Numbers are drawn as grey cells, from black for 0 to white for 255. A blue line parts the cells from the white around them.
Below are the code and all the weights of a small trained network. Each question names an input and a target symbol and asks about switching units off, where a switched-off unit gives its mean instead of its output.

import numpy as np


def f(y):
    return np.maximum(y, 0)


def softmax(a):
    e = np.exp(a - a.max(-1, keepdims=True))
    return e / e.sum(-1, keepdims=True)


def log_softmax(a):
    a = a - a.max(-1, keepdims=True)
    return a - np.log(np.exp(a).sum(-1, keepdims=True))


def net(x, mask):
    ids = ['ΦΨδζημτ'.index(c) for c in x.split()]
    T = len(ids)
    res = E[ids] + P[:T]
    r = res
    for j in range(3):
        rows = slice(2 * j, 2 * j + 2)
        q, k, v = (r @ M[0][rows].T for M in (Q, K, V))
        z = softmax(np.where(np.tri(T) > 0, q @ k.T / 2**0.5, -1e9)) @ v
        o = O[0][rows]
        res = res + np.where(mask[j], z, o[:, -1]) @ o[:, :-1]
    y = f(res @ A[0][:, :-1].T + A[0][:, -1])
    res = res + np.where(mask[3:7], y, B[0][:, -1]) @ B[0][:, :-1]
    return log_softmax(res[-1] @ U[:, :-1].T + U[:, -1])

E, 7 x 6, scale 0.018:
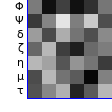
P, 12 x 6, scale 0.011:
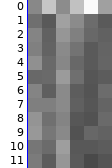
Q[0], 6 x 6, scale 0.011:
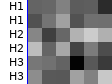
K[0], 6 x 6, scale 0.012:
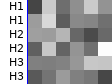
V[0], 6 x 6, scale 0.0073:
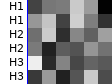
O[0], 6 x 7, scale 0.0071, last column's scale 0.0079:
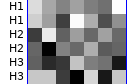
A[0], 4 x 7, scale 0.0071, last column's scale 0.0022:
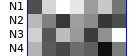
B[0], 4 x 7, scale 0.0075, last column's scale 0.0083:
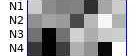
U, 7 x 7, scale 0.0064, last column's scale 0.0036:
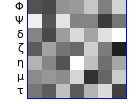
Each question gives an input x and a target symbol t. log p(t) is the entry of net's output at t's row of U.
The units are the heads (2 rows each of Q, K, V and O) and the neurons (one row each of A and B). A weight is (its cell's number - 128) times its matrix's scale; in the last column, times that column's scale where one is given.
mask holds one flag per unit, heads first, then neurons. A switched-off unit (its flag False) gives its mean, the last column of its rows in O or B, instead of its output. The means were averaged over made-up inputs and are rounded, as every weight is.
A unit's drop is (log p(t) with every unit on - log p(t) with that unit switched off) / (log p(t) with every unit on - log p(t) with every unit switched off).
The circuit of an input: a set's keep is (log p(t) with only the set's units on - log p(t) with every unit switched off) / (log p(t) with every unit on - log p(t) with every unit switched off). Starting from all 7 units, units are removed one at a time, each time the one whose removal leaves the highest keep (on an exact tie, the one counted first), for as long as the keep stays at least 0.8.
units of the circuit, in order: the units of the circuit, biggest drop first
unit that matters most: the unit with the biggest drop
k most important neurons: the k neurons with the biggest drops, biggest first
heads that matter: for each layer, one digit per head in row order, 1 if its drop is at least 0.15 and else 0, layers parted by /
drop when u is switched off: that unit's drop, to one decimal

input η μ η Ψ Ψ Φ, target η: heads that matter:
100
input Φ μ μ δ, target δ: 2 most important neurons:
N3; N4
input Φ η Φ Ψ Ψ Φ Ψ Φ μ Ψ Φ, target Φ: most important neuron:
N4
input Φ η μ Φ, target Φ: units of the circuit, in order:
N4; H3
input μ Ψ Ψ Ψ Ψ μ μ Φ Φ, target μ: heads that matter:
010
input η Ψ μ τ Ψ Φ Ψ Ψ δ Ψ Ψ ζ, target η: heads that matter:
100
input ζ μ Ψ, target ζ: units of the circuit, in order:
H3; H2
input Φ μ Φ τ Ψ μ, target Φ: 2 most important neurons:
N1; N4
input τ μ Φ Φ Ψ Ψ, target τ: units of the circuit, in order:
H1; N4
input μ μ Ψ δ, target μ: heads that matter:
010
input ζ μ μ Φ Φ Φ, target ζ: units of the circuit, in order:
H3; H2; H1
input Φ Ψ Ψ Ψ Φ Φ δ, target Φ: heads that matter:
010
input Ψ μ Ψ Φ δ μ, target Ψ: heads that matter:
011
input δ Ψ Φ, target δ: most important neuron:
N3
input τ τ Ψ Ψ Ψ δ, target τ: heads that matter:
100
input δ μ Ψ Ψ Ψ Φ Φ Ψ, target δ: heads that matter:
001
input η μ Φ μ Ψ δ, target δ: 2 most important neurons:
N3; N2
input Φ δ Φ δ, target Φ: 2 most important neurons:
N1; N2
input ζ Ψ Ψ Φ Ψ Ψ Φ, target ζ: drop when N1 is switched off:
0.1
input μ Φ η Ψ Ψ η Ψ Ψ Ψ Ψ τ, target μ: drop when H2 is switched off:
0.9
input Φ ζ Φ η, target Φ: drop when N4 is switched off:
0.2
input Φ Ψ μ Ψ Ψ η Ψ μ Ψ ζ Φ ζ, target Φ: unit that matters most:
H2
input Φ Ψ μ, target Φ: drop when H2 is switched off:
0.5
